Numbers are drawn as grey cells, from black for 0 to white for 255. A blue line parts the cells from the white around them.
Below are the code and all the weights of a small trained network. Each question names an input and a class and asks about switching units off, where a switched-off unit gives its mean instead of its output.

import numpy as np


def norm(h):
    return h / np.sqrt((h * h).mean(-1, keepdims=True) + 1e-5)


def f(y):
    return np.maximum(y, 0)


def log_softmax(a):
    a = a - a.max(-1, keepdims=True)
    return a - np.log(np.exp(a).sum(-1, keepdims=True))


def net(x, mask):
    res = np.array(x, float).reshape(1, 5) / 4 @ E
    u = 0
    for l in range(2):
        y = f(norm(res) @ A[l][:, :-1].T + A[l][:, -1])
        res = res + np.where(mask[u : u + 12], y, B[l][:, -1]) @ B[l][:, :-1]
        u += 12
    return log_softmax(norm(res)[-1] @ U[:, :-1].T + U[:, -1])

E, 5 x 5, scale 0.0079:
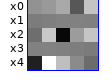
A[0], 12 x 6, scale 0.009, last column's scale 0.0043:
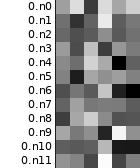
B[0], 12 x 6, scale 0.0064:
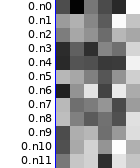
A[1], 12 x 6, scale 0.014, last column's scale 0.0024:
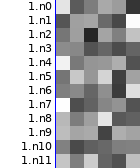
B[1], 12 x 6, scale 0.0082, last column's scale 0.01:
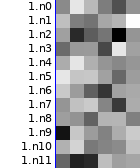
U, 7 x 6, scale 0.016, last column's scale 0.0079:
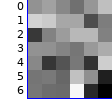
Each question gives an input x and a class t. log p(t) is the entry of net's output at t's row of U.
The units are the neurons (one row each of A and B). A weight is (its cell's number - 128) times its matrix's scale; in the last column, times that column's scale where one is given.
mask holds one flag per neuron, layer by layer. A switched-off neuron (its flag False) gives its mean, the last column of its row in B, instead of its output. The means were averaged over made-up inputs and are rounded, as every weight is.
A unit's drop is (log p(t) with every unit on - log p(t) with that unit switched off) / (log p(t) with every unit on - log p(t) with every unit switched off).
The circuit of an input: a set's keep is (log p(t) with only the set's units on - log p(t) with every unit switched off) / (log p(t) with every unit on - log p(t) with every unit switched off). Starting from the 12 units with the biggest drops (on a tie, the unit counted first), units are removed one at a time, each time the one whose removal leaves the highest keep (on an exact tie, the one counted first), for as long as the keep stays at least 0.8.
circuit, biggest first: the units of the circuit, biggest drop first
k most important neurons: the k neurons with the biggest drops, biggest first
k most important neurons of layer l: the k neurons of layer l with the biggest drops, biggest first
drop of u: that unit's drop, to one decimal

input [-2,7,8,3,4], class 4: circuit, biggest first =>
(1.n2 0.n0)
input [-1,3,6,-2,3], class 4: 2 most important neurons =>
(1.n2 1.n9)
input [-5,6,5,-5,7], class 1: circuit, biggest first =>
(1.n5 1.n2)
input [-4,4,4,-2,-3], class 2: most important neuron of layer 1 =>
(1.n9)
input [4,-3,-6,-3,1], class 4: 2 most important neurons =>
(1.n9 1.n11)
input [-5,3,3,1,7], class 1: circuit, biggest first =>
(1.n5 1.n9)
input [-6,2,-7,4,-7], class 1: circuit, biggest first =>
(0.n0 1.n7)
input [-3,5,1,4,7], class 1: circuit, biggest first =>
(1.n5 1.n9)
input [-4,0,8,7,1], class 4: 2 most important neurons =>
(1.n2 1.n9)
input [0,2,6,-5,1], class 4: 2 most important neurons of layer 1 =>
(1.n2 1.n9)
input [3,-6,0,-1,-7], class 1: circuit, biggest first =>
(1.n7 0.n4)
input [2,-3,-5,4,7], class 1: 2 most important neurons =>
(1.n5 0.n0)
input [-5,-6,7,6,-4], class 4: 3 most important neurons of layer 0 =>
(0.n0 0.n5 0.n9)
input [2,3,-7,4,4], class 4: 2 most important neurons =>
(1.n11 1.n9)
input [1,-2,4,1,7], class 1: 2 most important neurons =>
(1.n5 0.n4)
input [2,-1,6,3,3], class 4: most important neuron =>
(1.n2)
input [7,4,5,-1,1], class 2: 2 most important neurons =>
(0.n9 0.n4)
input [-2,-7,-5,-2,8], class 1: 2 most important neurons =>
(1.n5 0.n0)
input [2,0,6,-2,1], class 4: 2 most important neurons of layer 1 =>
(1.n2 1.n9)
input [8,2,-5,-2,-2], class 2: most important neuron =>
(0.n0)
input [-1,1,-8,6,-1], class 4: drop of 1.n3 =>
-0.1
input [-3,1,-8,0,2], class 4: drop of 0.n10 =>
0.0
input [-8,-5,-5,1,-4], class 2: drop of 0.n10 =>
0.1
